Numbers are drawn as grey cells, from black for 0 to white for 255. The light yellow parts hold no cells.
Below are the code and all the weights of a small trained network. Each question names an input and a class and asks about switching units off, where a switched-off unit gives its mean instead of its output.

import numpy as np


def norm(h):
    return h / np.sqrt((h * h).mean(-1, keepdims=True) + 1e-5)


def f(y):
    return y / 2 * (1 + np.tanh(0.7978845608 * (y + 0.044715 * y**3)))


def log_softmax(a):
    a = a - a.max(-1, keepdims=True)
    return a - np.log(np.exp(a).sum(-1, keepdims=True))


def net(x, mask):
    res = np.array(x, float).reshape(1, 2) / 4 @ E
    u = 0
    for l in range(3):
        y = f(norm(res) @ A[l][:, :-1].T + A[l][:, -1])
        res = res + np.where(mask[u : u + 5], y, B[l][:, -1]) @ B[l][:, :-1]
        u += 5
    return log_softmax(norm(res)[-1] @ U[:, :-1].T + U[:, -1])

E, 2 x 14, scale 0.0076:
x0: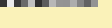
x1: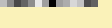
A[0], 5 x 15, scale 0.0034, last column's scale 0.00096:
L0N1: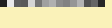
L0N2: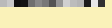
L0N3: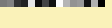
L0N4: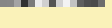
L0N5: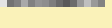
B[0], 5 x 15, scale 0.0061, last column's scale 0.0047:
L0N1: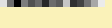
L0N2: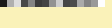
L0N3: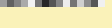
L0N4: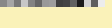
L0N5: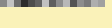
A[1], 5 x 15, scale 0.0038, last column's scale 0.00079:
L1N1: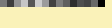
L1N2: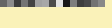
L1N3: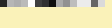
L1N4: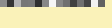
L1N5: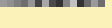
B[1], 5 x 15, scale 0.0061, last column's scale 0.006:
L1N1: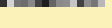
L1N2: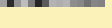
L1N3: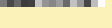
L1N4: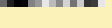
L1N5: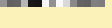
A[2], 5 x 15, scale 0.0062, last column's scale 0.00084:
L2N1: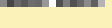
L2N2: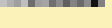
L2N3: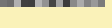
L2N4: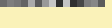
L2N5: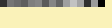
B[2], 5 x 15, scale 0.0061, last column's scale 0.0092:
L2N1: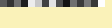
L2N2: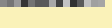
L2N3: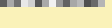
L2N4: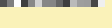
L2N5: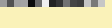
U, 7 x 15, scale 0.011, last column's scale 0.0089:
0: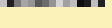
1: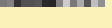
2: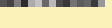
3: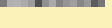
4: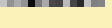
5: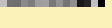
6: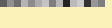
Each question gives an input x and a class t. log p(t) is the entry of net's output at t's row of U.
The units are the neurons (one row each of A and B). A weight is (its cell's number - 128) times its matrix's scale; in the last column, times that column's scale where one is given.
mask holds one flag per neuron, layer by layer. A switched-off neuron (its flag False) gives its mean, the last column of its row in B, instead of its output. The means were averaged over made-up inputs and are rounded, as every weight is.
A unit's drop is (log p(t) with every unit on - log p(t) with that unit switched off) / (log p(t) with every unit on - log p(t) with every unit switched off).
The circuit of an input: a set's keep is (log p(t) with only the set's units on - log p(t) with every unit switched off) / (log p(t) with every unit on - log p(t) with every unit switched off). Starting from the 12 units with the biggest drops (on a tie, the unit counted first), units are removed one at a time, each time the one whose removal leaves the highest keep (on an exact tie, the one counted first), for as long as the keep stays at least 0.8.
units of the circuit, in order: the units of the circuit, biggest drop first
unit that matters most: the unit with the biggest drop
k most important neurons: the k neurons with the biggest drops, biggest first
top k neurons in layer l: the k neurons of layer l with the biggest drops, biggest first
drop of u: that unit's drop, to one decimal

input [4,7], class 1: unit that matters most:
L0N3
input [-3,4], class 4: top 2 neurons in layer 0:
[L0N4, L0N3]
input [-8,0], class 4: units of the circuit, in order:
[L2N1, L1N4]
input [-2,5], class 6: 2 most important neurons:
[L0N1, L0N2]
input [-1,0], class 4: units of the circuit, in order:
[L0N2, L1N4, L2N1]
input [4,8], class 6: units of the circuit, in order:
[L1N3, L0N2, L2N3]
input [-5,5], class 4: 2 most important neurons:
[L0N4, L2N1]
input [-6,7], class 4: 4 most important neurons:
[L0N4, L2N1, L2N2, L1N3]
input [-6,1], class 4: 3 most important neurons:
[L2N1, L1N3, L0N2]
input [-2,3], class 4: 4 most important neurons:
[L0N4, L0N3, L2N1, L1N3]
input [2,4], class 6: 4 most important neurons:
[L1N3, L0N2, L2N3, L2N1]
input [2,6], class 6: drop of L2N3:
0.1
